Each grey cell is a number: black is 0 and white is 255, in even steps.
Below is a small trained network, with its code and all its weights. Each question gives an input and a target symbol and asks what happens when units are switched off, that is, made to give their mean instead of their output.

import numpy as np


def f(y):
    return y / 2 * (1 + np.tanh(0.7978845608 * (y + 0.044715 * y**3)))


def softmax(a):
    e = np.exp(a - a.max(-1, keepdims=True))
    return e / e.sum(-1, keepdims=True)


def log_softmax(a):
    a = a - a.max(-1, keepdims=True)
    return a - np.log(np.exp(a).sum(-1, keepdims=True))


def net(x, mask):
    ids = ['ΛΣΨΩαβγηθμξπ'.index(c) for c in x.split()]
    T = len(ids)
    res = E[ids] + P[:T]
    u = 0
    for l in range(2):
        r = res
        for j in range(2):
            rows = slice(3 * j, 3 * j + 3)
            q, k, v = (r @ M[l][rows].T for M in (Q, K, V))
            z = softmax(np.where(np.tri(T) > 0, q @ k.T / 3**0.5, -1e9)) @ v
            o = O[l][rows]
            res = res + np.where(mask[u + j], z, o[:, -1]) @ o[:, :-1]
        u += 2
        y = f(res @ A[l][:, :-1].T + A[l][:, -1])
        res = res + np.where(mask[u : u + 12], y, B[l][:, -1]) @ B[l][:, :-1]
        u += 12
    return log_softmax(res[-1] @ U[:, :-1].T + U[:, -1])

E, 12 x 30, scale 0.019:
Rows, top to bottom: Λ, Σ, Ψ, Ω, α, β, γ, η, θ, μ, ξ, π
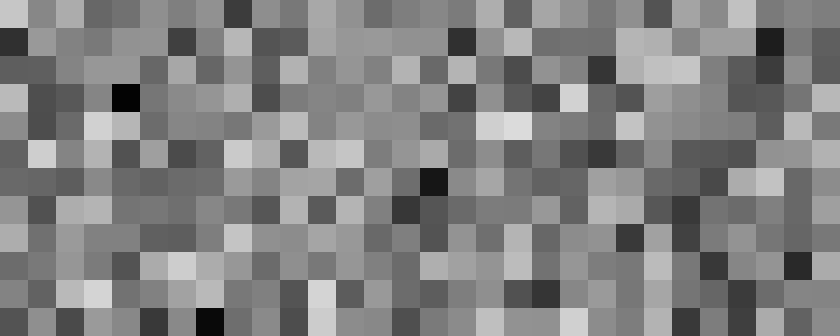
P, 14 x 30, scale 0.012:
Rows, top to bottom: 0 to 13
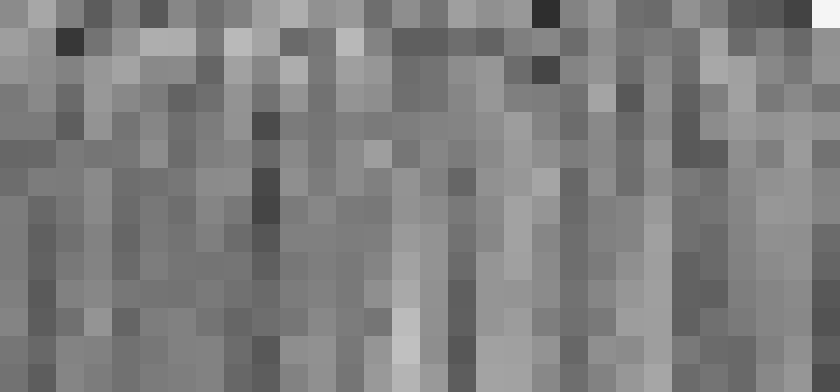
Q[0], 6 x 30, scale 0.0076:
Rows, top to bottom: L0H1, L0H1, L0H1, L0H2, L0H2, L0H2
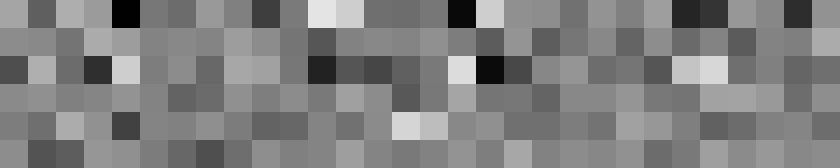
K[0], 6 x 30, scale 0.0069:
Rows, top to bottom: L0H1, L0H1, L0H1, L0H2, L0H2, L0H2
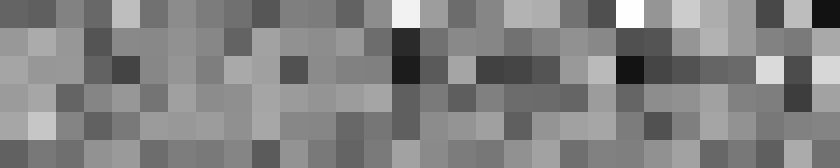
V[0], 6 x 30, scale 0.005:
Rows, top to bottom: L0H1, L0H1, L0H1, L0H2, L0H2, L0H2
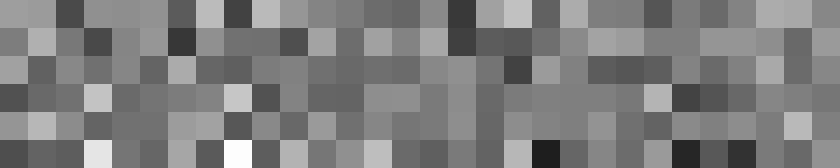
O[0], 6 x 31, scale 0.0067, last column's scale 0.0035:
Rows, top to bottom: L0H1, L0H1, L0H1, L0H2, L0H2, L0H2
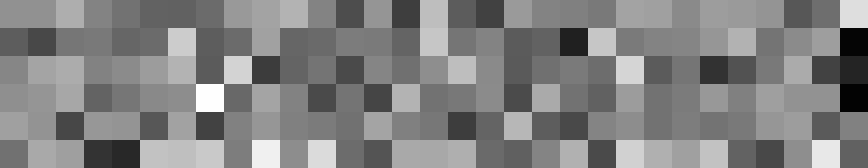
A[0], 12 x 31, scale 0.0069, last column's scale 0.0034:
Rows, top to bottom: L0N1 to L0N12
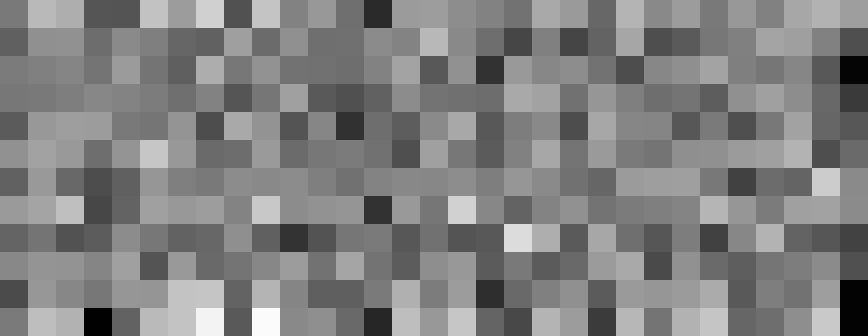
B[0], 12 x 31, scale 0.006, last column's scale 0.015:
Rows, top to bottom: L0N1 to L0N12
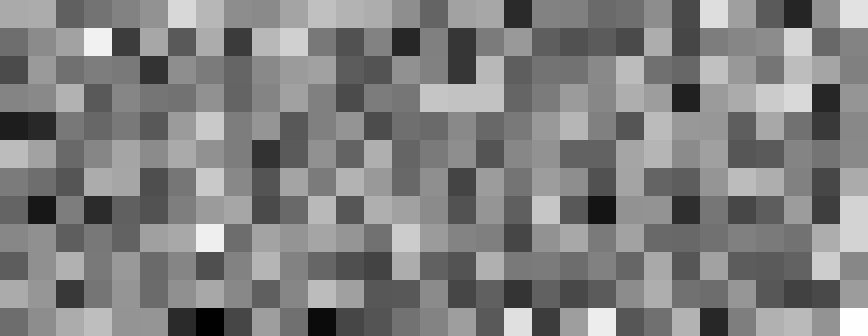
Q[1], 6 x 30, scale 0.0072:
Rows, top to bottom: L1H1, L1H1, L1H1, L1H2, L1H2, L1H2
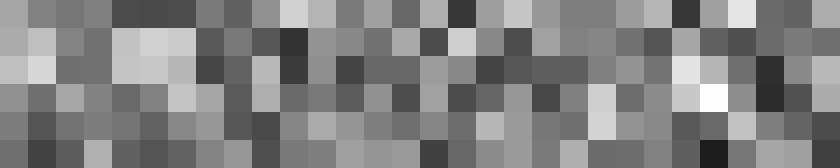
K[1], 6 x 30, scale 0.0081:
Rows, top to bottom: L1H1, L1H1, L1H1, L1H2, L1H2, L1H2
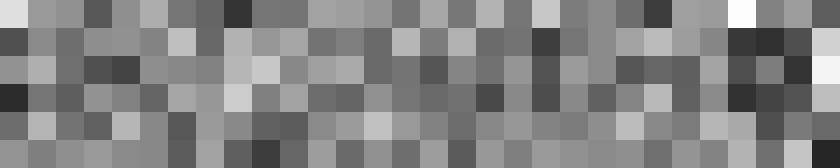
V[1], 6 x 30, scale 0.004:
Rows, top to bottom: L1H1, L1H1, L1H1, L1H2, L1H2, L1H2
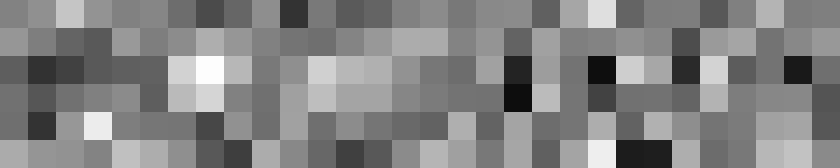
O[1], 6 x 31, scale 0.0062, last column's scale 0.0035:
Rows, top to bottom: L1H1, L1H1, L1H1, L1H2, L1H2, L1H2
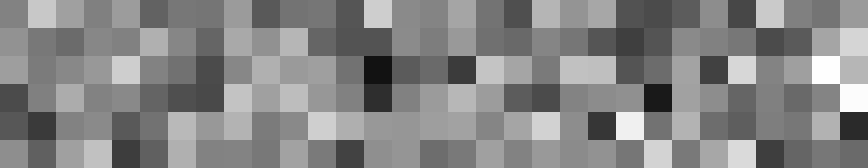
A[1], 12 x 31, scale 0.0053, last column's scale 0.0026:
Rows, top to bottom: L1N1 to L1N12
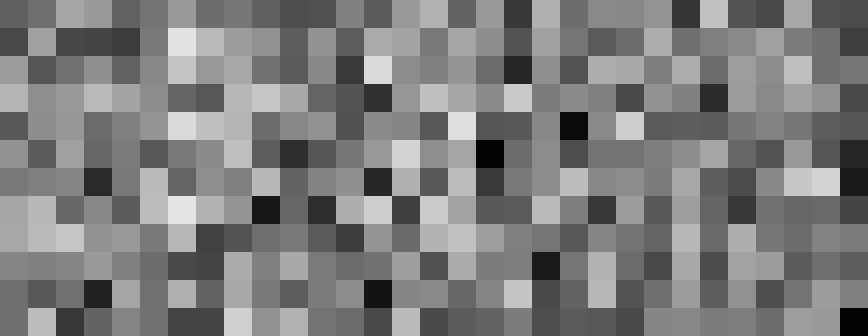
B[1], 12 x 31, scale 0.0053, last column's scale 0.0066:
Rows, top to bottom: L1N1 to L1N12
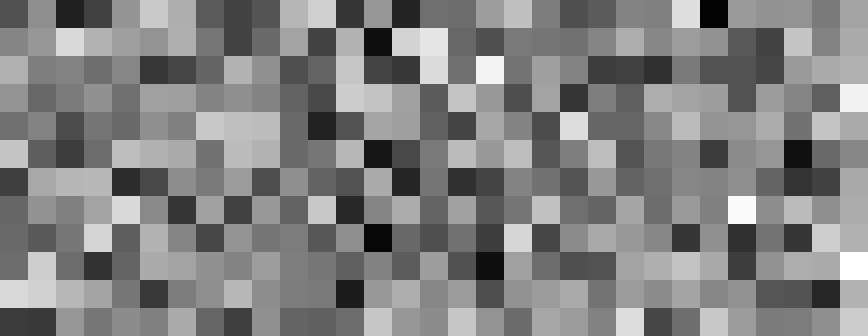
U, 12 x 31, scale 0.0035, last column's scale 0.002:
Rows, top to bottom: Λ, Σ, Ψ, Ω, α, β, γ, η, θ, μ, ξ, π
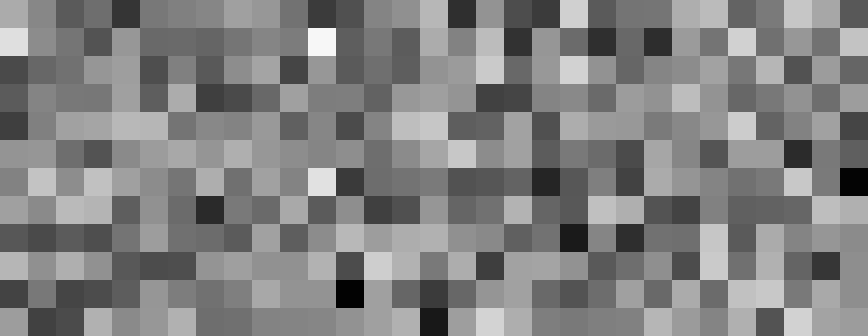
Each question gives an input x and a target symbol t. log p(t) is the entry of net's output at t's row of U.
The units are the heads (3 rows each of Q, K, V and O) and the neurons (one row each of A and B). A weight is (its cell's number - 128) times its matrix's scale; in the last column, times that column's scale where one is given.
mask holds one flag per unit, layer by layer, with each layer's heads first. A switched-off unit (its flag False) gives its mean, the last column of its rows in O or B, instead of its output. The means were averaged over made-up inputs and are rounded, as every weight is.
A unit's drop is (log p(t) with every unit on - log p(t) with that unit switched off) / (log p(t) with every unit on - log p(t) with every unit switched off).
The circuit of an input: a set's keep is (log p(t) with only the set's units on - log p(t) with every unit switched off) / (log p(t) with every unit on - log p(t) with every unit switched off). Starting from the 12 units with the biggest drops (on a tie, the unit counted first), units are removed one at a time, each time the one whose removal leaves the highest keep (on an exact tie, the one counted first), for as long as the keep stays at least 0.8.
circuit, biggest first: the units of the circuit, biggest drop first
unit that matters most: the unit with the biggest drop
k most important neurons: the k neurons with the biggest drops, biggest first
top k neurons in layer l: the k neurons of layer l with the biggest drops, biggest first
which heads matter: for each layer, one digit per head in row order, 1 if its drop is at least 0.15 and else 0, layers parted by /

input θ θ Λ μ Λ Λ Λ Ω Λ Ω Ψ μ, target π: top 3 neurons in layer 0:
(L0N1, L0N8, L0N11)
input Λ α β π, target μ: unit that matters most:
L0N12
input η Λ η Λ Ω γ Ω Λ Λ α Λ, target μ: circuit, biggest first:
(L0H2, L1H1)
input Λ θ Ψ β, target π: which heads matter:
10 / 01
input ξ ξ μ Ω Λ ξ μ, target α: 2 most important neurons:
(L0N12, L1N8)
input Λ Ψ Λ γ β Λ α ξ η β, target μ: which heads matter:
11 / 10
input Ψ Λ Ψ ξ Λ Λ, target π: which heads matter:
11 / 01
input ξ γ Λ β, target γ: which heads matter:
11 / 11
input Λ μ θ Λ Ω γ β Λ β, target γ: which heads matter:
11 / 10
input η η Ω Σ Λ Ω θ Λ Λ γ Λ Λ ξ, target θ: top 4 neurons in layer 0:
(L0N1, L0N8, L0N7, L0N11)
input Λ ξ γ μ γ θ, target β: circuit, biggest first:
(L1N6, L0H2, L1H1, L1N1)
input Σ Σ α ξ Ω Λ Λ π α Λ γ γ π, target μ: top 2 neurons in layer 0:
(L0N1, L0N8)
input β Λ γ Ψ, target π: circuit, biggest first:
(L0N12, L0H2, L1H2)
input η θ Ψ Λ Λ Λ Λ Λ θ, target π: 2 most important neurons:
(L0N1, L0N8)
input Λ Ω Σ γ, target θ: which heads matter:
11 / 10
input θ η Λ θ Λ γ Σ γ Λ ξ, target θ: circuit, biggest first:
(L0H1, L1H2)
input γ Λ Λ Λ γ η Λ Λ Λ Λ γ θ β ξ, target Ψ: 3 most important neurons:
(L0N5, L0N1, L0N8)
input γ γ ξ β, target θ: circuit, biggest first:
(L0N8, L0H2, L1H2)
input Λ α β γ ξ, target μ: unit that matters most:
L0H1
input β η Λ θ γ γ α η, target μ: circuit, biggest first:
(L0H2, L0N12, L1H1)
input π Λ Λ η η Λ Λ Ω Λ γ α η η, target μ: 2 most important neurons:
(L0N1, L0N8)
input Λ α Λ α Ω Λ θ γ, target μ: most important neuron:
(L0N1)
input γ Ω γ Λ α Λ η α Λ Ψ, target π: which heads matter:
01 / 11
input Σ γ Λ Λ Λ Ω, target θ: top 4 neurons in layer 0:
(L0N8, L0N1, L0N7, L0N9)
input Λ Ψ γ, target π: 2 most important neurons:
(L0N8, L0N1)
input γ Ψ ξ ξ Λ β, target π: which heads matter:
11 / 01
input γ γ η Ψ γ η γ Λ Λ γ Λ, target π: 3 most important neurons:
(L0N8, L0N1, L0N11)
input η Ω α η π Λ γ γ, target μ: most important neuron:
(L0N12)
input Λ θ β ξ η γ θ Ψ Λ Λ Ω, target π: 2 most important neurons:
(L0N8, L0N1)
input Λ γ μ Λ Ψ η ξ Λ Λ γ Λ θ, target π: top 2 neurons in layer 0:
(L0N8, L0N1)
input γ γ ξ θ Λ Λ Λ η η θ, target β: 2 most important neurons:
(L0N8, L1N6)
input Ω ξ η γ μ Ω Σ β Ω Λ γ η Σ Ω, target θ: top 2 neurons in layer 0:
(L0N12, L0N9)
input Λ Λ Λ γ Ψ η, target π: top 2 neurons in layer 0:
(L0N8, L0N1)
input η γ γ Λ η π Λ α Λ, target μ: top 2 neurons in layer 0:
(L0N1, L0N8)
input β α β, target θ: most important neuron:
(L0N12)
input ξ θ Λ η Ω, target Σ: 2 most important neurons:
(L0N12, L1N8)
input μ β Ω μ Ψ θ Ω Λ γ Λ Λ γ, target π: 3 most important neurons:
(L0N1, L0N8, L0N11)
